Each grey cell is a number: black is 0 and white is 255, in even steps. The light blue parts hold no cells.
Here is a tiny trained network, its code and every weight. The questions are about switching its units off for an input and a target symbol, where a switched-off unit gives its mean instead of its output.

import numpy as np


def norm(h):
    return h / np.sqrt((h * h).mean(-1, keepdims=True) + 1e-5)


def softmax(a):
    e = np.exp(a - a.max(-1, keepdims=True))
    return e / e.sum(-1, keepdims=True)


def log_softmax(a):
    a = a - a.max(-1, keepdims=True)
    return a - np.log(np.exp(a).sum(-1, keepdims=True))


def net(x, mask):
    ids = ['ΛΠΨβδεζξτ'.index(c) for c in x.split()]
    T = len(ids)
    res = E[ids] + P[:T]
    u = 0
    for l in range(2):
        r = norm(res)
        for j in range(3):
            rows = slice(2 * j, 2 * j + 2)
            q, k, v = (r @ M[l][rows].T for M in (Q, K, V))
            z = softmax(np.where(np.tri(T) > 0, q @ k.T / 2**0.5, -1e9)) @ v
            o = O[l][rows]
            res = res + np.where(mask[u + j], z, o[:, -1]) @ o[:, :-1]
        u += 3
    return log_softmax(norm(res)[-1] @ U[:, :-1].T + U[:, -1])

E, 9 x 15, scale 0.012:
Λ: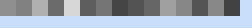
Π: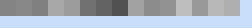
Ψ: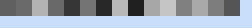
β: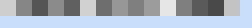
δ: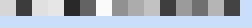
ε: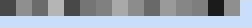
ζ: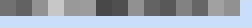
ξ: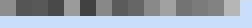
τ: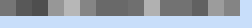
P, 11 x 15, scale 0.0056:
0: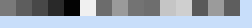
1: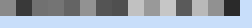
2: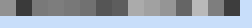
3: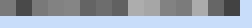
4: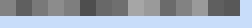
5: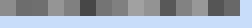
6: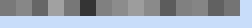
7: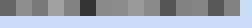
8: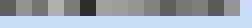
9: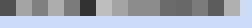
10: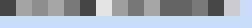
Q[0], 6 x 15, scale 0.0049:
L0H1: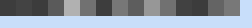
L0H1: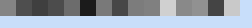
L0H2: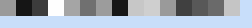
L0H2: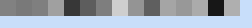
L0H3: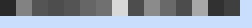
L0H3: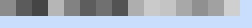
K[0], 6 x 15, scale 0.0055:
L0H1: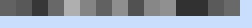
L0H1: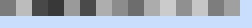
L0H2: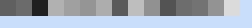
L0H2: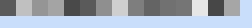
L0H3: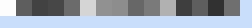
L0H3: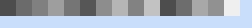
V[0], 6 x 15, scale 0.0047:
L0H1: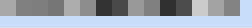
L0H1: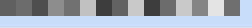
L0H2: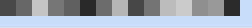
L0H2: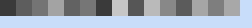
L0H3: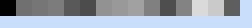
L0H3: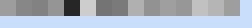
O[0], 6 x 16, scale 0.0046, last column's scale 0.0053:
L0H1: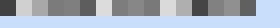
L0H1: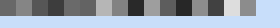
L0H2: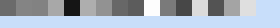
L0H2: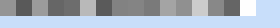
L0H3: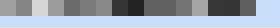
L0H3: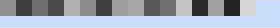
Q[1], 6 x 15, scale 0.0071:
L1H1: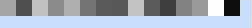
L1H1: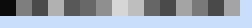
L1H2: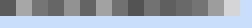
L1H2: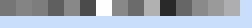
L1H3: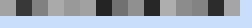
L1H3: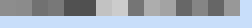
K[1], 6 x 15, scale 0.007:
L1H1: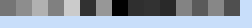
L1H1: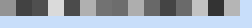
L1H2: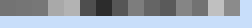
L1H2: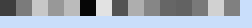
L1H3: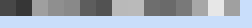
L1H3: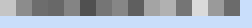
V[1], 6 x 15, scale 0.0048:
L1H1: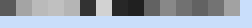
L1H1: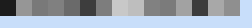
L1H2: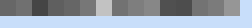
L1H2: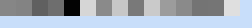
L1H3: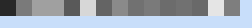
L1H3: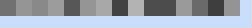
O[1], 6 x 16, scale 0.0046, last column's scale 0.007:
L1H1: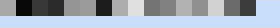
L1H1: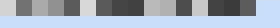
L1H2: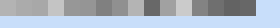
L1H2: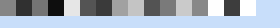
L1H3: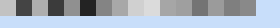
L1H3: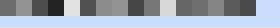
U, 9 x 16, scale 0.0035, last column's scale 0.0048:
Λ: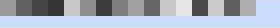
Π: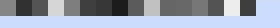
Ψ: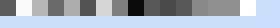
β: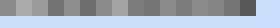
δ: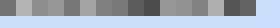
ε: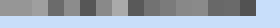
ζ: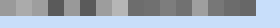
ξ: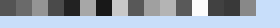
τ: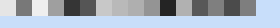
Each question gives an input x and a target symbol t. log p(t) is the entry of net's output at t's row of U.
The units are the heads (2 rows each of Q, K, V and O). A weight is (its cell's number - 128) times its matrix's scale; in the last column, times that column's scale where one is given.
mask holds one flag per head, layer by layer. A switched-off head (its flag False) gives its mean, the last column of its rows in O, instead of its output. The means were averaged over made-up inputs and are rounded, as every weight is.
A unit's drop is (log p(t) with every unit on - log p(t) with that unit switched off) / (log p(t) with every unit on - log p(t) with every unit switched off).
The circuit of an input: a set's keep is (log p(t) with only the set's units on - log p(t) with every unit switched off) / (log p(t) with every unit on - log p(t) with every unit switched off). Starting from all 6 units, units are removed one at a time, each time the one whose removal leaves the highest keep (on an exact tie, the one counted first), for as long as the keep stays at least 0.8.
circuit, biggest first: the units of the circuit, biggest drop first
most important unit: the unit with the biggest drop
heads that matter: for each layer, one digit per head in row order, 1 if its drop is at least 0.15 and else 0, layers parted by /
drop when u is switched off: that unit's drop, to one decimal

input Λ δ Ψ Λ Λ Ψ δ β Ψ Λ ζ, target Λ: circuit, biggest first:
L0H2; L1H1
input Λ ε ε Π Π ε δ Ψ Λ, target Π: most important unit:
L0H2
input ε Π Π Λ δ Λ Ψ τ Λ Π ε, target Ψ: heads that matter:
100 / 100
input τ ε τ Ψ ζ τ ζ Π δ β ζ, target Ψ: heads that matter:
100 / 000
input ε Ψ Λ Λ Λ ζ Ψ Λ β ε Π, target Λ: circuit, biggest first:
L1H1; L0H2
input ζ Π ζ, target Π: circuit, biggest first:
L1H2; L0H1; L1H1; L0H2
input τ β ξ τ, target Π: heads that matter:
111 / 010
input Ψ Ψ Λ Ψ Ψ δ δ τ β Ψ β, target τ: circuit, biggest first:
L1H3; L1H1; L0H1
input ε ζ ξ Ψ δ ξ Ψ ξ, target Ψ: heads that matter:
001 / 011
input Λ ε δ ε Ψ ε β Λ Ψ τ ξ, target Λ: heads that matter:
110 / 100
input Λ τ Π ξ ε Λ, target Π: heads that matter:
011 / 110
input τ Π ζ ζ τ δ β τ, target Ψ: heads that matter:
101 / 010
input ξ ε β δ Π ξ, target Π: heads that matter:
111 / 110
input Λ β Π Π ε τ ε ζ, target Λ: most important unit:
L1H1
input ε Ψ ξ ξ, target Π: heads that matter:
111 / 011
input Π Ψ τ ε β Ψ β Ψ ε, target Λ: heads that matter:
001 / 010
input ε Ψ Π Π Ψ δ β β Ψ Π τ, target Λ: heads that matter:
110 / 000
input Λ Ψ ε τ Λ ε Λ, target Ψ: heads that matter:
011 / 000
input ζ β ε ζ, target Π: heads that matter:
110 / 110
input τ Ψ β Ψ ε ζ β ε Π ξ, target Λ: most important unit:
L0H1
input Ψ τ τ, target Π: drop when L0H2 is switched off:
0.6
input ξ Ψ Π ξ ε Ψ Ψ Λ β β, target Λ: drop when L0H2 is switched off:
0.2
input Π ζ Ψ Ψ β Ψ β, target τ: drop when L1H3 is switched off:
0.8
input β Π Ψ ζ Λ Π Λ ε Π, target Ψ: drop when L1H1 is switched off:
0.0
